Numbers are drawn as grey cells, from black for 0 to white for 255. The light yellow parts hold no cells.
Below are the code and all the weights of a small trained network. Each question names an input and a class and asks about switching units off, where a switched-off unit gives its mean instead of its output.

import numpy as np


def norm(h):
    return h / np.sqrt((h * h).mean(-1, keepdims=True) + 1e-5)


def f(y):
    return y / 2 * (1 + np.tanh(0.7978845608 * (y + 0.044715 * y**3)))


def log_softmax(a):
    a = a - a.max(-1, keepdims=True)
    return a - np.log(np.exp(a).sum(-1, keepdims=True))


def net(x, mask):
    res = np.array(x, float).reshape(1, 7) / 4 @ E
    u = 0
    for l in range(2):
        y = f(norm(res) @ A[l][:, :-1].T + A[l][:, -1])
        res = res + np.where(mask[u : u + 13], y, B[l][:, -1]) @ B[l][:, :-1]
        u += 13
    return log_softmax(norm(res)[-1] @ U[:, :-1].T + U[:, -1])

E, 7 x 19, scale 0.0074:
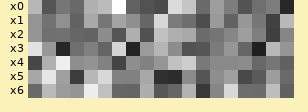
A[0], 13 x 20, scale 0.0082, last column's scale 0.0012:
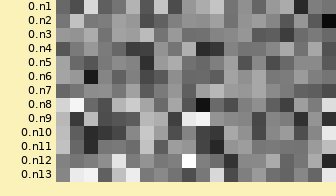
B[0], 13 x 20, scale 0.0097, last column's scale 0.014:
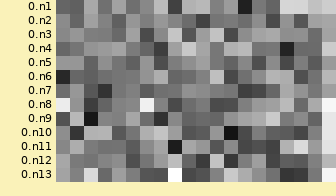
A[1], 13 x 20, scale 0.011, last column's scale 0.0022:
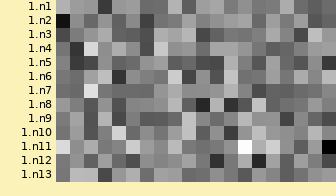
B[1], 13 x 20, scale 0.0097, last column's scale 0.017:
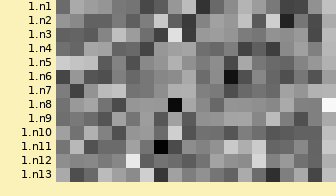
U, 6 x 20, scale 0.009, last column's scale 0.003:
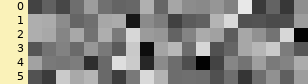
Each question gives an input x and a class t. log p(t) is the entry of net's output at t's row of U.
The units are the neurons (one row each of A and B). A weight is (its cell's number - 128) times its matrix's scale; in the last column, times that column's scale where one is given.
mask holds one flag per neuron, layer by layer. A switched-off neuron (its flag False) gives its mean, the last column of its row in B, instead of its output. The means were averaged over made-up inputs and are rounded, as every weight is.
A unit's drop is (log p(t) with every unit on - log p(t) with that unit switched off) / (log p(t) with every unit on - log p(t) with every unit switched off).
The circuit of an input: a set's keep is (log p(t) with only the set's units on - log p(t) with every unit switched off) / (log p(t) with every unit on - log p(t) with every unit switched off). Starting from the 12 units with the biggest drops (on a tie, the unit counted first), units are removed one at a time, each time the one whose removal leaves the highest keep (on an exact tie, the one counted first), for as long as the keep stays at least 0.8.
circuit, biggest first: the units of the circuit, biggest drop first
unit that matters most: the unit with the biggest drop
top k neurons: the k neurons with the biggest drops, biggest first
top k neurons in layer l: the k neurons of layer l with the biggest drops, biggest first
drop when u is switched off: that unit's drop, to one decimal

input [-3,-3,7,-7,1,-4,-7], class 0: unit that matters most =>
0.n9
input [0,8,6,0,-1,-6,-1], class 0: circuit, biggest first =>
0.n9, 0.n8
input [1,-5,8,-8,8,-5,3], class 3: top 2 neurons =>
0.n1, 0.n10
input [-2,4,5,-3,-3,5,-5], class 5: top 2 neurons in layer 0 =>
0.n10, 0.n8
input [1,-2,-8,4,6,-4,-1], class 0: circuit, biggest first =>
0.n10, 0.n8, 1.n2
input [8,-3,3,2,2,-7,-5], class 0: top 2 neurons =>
0.n9, 0.n8
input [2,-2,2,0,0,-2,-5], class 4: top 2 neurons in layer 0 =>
0.n10, 0.n4
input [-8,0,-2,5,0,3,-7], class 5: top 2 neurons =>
0.n4, 0.n9
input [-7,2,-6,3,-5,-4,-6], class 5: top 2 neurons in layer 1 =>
1.n3, 1.n8
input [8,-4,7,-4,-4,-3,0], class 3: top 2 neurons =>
0.n1, 0.n8
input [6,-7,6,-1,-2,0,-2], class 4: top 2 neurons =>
0.n13, 0.n4
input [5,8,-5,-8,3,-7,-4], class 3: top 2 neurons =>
0.n1, 0.n13
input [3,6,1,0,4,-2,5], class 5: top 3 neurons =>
0.n8, 0.n1, 1.n4
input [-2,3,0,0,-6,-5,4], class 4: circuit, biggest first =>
0.n11
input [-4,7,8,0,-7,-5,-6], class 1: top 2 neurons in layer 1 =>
1.n5, 1.n12
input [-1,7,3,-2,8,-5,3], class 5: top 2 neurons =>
0.n1, 0.n12
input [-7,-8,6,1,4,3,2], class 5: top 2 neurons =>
0.n9, 0.n8
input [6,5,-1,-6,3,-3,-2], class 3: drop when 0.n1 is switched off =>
0.6
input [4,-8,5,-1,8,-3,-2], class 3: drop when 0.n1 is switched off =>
0.7
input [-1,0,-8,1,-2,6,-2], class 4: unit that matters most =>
0.n11
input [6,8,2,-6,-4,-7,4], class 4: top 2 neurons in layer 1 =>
1.n10, 1.n3
